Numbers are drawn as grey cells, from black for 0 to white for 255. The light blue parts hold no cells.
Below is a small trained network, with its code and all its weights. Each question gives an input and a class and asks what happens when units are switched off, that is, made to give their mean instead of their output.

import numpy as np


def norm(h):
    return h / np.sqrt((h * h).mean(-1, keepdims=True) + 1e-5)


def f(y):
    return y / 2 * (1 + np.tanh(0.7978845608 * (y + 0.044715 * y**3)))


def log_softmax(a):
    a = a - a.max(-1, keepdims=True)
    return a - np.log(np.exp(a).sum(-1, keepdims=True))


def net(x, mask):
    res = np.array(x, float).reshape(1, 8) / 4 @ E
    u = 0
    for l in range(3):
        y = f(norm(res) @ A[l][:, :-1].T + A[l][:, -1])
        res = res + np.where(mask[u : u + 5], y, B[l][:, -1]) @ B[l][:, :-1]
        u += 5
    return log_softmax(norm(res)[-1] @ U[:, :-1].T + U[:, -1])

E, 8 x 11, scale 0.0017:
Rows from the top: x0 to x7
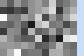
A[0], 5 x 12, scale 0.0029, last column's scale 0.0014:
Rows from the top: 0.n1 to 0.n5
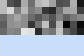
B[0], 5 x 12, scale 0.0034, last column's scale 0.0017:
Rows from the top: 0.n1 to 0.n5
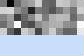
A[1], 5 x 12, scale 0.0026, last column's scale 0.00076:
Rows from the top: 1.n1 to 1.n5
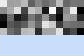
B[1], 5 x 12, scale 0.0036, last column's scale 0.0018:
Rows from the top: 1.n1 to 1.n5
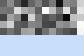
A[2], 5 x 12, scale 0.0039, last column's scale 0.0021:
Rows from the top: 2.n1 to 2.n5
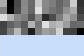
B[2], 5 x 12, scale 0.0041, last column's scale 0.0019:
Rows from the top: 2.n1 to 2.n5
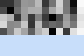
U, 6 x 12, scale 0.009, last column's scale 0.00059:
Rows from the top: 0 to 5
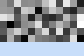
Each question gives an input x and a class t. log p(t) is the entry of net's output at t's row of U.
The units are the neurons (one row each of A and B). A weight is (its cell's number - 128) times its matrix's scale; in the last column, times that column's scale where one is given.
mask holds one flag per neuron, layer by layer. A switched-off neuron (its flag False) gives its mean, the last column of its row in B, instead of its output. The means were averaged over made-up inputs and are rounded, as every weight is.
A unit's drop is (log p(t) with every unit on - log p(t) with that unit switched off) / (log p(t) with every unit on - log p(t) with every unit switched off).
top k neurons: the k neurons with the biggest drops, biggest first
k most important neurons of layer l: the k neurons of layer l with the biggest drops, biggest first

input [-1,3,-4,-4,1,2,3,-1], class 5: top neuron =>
[1.n3]
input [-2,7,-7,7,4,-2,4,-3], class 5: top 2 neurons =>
[1.n3 1.n4]
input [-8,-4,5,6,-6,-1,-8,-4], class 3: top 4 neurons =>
[0.n1 2.n2 1.n4 2.n1]
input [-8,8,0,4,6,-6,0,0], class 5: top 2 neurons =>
[1.n4 1.n3]
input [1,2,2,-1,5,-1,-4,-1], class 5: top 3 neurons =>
[1.n3 0.n4 1.n4]
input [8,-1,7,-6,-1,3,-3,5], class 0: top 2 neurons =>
[1.n2 1.n4]
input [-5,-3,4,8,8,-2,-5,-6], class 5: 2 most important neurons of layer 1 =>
[1.n3 1.n4]
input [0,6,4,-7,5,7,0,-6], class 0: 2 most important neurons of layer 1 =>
[1.n2 1.n1]
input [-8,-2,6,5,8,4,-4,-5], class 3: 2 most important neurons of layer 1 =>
[1.n4 1.n1]
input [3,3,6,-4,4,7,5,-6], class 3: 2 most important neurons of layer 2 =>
[2.n1 2.n2]
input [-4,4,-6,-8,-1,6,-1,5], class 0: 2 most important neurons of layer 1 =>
[1.n2 1.n4]
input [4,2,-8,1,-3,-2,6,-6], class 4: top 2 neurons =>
[0.n4 2.n5]
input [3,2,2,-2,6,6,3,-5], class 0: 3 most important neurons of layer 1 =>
[1.n2 1.n1 1.n4]
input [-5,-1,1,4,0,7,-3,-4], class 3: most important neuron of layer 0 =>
[0.n1]
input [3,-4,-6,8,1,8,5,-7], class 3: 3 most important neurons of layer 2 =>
[2.n2 2.n1 2.n5]
